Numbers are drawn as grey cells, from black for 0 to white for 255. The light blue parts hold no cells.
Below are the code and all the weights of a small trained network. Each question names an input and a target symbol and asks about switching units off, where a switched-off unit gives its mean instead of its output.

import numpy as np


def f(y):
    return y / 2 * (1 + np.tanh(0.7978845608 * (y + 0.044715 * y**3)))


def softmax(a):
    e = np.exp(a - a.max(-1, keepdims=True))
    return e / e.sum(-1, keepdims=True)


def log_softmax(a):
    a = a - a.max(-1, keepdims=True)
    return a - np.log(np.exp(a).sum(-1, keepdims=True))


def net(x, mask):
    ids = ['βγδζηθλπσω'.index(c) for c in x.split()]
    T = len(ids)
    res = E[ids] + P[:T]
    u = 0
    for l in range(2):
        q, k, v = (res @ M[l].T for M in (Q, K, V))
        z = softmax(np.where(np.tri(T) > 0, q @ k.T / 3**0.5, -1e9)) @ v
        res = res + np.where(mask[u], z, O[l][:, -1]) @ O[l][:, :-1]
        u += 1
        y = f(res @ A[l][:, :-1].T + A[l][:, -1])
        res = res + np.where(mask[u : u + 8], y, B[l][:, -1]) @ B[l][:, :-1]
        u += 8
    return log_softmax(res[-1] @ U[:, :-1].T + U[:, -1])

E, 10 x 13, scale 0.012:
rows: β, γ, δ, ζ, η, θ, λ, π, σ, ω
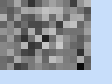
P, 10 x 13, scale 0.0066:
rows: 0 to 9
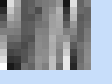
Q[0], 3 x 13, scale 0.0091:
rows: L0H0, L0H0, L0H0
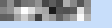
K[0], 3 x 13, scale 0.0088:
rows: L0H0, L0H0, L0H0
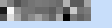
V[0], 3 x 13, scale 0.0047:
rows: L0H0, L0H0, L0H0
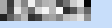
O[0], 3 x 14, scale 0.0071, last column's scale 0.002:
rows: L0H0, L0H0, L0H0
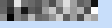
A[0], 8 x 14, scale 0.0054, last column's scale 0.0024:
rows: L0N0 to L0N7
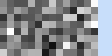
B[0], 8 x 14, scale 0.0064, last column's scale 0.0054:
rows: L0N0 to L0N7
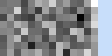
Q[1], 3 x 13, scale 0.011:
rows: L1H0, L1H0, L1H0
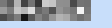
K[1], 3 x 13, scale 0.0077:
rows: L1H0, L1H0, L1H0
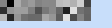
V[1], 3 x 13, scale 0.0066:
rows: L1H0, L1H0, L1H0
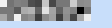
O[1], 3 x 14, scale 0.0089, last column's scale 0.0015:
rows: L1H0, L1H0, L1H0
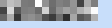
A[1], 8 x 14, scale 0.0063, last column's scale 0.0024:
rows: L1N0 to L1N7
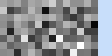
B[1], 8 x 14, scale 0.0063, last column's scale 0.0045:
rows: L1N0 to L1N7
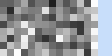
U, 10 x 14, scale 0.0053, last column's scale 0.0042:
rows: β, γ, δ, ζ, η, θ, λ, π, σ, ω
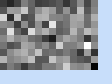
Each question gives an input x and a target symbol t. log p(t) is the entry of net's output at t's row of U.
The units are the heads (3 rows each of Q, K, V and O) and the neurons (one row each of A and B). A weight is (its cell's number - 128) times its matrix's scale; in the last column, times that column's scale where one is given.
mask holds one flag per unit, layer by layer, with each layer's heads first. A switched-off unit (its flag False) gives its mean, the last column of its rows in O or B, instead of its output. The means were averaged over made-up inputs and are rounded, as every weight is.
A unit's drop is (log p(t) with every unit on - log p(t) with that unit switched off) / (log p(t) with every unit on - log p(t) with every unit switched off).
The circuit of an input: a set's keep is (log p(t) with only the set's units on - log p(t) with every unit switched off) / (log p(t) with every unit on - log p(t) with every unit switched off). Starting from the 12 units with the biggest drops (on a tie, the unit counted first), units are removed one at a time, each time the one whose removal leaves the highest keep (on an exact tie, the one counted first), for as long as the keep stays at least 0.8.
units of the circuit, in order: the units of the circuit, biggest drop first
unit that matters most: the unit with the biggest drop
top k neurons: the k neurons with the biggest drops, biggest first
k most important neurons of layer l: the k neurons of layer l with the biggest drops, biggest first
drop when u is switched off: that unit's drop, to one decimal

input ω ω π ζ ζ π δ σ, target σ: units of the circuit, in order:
L1N4, L1H0, L0H0, L0N3
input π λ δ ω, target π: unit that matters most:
L1H0
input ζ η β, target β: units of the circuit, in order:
L1H0, L0N5
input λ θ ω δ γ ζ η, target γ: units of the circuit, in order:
L1H0, L1N6, L0H0
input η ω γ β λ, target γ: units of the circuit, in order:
L1H0, L1N6, L0H0, L0N3
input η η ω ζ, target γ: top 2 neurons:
L0N2, L1N6
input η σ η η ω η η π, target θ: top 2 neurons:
L1N5, L0N6
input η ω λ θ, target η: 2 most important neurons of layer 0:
L0N7, L0N3
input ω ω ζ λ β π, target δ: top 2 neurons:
L1N7, L1N1
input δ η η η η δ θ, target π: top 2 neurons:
L1N3, L0N2
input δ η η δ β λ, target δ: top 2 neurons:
L0N3, L1N2
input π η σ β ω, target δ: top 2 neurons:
L1N7, L1N1
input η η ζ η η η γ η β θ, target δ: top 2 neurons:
L1N7, L1N1
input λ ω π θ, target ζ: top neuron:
L0N7
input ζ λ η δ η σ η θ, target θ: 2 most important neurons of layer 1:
L1N5, L1N7
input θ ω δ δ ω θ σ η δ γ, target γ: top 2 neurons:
L1N6, L0N0
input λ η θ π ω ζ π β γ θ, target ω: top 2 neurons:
L0N2, L0N6
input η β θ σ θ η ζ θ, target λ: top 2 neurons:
L0N7, L1N1
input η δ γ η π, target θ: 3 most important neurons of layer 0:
L0N2, L0N6, L0N0
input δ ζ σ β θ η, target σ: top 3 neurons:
L1N4, L0N3, L0N5
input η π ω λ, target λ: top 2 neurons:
L1N5, L0N3
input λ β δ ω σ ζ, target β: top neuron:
L0N2
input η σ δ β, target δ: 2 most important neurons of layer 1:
L1N2, L1N6
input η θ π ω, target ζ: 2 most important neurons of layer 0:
L0N4, L0N7
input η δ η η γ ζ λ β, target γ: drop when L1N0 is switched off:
0.1
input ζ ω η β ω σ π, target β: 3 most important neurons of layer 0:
L0N2, L0N5, L0N6
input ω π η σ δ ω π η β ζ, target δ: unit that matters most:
L1N7
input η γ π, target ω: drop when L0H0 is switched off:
0.3
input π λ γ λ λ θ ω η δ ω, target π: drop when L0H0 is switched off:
0.2
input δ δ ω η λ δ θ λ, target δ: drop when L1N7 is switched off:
-0.1
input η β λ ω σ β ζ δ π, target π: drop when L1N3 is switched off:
0.4
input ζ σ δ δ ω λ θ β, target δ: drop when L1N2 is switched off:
0.2
